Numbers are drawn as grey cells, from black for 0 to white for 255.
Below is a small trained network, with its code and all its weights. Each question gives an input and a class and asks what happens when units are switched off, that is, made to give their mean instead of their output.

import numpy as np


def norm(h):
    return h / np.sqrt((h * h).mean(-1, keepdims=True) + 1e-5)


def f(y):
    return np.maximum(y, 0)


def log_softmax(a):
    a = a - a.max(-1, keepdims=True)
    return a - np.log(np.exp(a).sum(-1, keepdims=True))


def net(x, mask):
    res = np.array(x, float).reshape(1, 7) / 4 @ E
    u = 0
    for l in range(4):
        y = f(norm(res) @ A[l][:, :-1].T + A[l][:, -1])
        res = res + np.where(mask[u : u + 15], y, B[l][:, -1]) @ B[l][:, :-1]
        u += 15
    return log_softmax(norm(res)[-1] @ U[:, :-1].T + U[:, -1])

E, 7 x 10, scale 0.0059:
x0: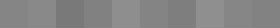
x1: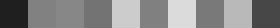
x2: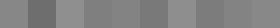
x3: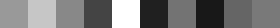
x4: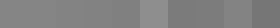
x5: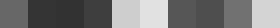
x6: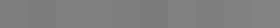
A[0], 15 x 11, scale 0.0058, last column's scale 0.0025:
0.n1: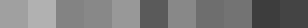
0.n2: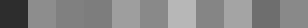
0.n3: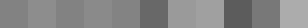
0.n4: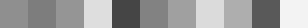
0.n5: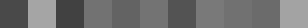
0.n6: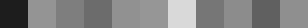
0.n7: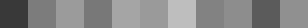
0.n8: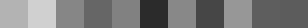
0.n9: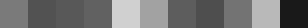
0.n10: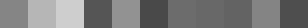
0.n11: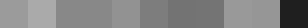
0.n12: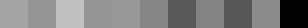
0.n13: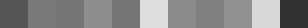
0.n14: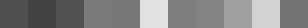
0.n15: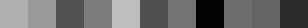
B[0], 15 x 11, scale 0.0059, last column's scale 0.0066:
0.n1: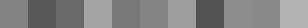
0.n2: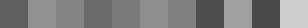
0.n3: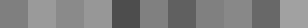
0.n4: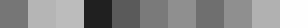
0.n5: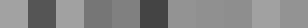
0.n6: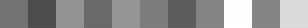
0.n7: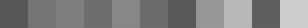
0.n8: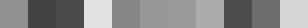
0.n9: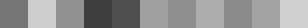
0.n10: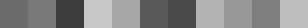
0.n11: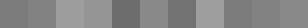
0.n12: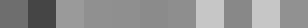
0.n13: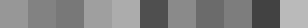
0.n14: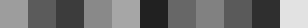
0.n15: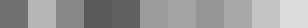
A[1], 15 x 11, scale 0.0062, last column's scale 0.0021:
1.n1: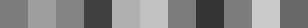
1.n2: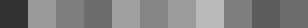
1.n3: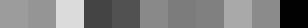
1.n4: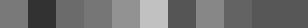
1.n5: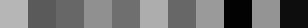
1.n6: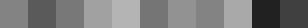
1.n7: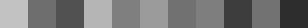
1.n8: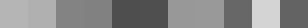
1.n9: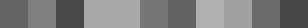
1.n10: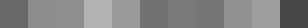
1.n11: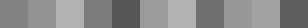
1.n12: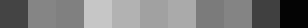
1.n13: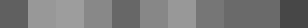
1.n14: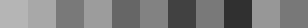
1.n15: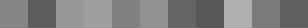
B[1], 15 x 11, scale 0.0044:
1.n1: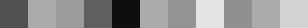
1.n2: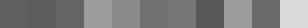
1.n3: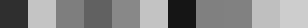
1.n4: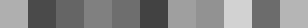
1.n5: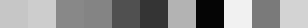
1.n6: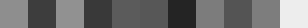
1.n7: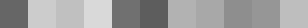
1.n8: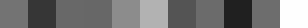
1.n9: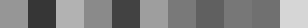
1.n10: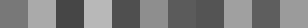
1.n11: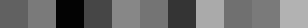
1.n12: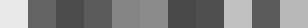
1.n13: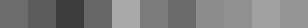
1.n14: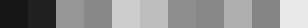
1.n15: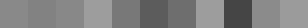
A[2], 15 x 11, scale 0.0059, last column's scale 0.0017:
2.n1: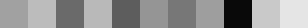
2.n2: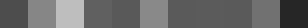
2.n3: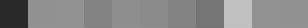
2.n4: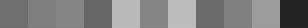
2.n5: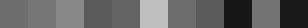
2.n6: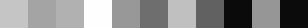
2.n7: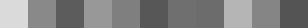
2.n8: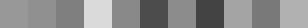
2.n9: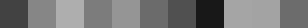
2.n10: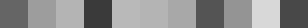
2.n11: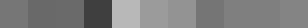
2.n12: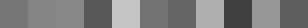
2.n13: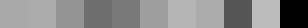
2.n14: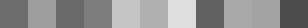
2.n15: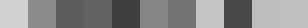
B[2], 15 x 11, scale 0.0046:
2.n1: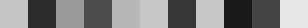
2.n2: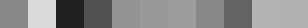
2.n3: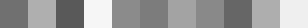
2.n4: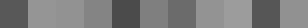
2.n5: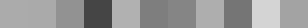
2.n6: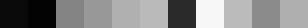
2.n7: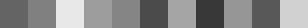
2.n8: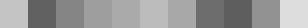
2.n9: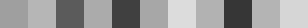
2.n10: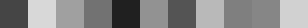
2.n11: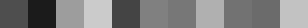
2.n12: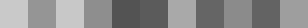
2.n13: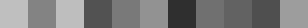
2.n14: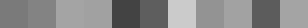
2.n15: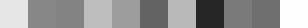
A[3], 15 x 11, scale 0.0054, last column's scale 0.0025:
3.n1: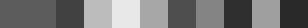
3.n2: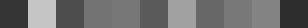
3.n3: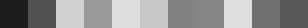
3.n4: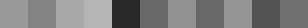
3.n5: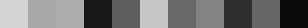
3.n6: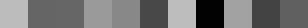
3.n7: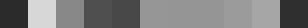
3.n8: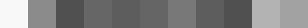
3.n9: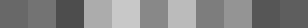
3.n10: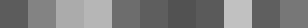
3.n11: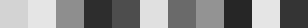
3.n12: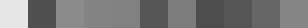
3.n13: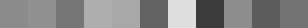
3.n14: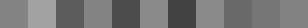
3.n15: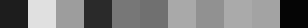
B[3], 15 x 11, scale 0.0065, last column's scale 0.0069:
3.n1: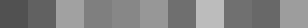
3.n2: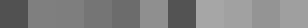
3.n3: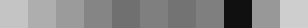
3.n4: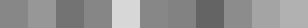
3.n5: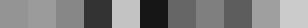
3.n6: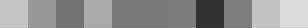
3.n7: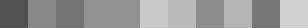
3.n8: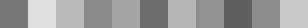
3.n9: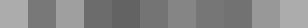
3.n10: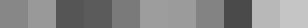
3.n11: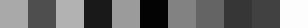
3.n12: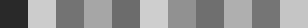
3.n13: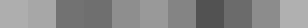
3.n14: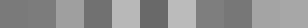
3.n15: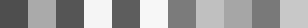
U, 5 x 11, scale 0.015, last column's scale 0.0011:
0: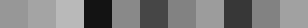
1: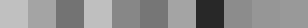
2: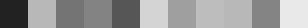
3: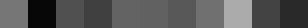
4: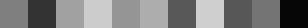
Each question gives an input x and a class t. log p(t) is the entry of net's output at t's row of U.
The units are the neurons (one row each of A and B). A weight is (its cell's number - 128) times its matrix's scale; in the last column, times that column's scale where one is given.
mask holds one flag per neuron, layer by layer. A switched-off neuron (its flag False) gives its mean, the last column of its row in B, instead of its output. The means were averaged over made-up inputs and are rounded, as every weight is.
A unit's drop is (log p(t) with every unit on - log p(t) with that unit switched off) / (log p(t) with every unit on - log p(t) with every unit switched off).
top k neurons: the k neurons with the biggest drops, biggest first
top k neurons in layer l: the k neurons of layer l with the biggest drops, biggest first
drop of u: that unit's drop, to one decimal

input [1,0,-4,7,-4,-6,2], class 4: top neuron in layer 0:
[0.n8]
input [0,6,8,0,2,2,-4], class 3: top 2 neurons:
[0.n4 0.n15]
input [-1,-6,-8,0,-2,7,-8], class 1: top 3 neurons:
[0.n14 0.n4 1.n5]
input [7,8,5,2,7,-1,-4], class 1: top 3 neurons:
[0.n4 3.n3 3.n11]
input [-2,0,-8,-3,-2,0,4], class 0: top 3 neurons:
[0.n4 0.n8 0.n10]
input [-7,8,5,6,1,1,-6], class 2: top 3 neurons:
[0.n15 0.n14 2.n15]
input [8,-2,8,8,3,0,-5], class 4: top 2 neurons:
[0.n8 0.n4]
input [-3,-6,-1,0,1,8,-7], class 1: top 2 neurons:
[0.n14 0.n4]
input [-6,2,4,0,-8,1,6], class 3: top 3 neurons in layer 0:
[0.n4 0.n15 0.n14]
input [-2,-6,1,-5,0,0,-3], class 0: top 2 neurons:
[0.n4 0.n8]
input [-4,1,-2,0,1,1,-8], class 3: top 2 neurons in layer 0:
[0.n14 0.n4]
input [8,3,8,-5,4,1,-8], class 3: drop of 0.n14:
1.2
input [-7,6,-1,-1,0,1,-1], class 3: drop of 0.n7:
0.1
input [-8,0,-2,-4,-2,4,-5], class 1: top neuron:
[0.n6]
